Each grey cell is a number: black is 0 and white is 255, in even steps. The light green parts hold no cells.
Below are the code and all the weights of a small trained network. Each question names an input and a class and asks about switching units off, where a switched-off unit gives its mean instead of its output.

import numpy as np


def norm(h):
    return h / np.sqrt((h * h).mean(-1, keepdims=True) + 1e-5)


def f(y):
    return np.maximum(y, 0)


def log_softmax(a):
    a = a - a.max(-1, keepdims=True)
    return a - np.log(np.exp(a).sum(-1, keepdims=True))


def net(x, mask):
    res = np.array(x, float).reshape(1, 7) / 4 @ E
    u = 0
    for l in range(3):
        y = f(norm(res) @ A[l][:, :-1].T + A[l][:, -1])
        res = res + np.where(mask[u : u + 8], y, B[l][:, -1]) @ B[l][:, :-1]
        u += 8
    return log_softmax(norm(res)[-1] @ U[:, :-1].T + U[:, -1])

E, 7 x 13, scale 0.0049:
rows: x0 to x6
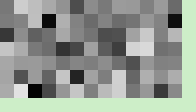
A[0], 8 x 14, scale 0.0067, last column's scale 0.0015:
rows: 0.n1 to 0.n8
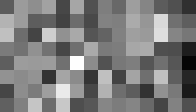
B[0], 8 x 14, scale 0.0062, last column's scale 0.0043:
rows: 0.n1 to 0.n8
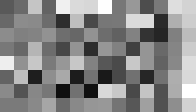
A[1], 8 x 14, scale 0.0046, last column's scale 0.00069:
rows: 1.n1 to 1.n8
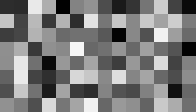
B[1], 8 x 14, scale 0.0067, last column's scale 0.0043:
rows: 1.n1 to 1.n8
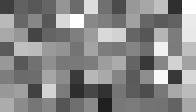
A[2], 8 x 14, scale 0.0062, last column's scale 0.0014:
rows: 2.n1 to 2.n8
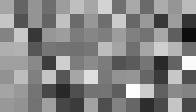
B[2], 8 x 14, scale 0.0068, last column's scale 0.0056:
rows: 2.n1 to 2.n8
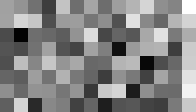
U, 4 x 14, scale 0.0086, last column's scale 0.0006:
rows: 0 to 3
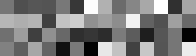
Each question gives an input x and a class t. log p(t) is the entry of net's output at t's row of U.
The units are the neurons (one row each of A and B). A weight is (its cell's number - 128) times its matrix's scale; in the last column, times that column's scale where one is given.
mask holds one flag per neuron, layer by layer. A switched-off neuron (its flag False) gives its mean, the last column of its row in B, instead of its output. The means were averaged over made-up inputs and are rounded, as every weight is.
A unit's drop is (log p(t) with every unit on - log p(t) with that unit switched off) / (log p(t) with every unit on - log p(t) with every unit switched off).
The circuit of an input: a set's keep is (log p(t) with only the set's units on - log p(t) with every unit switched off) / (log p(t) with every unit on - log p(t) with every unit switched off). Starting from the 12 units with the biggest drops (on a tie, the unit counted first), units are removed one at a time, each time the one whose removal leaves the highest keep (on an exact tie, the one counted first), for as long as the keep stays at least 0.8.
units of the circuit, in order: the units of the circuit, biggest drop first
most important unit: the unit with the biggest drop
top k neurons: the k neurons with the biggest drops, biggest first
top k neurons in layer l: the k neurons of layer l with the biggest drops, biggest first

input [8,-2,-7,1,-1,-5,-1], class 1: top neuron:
(0.n1)
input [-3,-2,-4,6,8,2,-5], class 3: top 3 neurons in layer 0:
(0.n2; 0.n1; 0.n4)
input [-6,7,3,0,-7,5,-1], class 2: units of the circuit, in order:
(0.n6; 1.n7)
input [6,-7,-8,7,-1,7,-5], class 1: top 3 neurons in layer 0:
(0.n6; 0.n7; 0.n8)
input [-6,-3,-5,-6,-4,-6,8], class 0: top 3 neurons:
(1.n6; 1.n4; 2.n4)
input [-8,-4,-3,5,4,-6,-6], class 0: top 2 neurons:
(1.n1; 0.n7)
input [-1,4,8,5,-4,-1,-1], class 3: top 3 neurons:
(0.n2; 2.n7; 0.n4)
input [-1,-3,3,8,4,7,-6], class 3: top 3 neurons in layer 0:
(0.n1; 0.n2; 0.n4)
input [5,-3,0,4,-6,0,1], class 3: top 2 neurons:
(2.n7; 0.n2)
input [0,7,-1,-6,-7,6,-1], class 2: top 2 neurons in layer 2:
(2.n1; 2.n5)
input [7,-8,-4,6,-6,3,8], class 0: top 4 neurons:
(1.n6; 2.n3; 0.n6; 2.n4)
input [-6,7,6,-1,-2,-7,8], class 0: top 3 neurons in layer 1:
(1.n6; 1.n4; 1.n2)
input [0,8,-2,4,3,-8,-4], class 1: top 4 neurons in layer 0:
(0.n1; 0.n5; 0.n2; 0.n3)
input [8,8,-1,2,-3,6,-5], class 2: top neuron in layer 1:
(1.n7)
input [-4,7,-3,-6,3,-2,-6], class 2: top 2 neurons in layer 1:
(1.n7; 1.n6)
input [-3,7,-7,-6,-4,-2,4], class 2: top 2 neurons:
(0.n6; 1.n7)
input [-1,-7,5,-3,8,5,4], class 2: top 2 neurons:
(2.n8; 0.n1)
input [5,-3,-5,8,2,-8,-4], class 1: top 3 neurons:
(0.n1; 0.n7; 2.n1)
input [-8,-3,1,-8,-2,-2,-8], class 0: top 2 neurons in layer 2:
(2.n7; 2.n5)
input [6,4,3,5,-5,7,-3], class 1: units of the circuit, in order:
(1.n2)
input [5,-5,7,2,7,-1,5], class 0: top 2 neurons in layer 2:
(2.n3; 2.n4)
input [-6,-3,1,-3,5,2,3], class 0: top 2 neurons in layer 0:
(0.n6; 0.n4)
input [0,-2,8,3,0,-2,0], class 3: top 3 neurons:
(2.n7; 0.n6; 1.n2)
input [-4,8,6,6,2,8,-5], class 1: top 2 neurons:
(1.n2; 2.n2)
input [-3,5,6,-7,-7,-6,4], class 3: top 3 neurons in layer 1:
(1.n2; 1.n1; 1.n6)
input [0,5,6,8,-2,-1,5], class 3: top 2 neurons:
(0.n2; 2.n7)
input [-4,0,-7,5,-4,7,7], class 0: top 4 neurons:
(1.n6; 2.n4; 0.n5; 0.n1)
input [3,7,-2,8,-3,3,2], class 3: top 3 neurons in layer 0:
(0.n2; 0.n4; 0.n3)
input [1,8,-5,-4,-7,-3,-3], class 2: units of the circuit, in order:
(0.n6)
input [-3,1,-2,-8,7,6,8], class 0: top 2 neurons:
(1.n6; 2.n4)
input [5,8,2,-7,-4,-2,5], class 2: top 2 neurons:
(0.n6; 1.n7)
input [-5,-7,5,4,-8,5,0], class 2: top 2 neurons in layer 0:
(0.n3; 0.n1)
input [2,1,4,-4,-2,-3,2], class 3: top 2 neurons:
(0.n7; 1.n2)
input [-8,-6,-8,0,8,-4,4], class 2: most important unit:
0.n3
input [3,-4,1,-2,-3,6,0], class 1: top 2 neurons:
(1.n2; 0.n6)
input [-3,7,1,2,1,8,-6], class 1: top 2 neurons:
(1.n2; 2.n5)
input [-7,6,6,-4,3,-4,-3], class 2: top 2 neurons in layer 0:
(0.n6; 0.n2)
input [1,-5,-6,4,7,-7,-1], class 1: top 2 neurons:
(0.n1; 0.n6)
